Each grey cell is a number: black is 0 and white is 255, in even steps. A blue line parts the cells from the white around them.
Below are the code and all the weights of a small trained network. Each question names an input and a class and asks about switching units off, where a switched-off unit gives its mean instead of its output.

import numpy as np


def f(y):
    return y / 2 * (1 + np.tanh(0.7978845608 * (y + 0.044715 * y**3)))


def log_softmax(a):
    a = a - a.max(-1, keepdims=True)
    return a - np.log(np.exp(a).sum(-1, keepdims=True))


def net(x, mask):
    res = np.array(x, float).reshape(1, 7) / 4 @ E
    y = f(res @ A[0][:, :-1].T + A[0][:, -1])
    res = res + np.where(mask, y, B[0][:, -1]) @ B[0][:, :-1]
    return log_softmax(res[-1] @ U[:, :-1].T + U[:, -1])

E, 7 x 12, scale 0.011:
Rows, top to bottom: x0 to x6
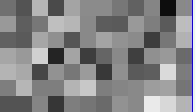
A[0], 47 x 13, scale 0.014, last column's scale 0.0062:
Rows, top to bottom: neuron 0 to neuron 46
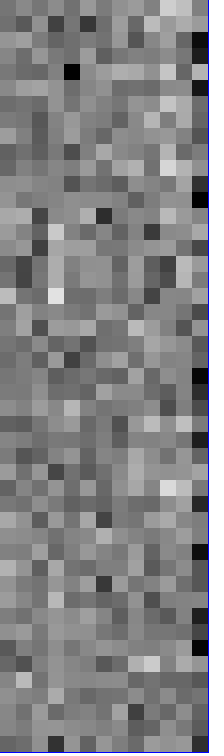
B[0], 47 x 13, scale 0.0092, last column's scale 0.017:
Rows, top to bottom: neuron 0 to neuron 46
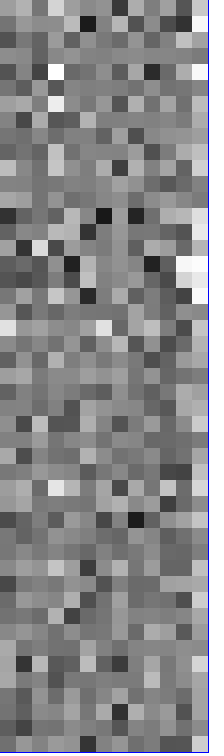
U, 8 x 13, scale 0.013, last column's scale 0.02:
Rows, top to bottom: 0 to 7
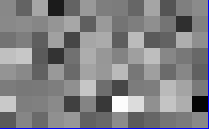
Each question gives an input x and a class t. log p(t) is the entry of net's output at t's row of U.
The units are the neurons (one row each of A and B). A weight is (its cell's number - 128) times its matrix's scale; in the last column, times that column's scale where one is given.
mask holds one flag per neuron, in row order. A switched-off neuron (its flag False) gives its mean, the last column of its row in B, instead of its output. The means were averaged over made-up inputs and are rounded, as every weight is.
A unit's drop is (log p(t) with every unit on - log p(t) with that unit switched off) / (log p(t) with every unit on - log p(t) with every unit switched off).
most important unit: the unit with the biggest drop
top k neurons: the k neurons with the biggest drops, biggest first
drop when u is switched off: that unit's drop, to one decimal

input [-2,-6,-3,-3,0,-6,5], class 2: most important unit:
neuron 4
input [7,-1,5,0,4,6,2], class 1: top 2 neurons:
neuron 16; neuron 17
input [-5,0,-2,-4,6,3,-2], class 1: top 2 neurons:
neuron 20; neuron 16
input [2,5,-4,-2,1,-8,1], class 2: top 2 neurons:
neuron 16; neuron 15
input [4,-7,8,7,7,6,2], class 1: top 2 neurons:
neuron 16; neuron 44
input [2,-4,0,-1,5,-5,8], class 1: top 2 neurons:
neuron 1; neuron 16
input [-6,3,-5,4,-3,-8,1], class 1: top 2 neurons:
neuron 16; neuron 13
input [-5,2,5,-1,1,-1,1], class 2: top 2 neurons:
neuron 1; neuron 4
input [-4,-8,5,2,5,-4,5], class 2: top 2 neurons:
neuron 4; neuron 9
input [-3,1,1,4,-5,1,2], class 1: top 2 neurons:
neuron 16; neuron 17
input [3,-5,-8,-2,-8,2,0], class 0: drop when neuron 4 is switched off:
0.2
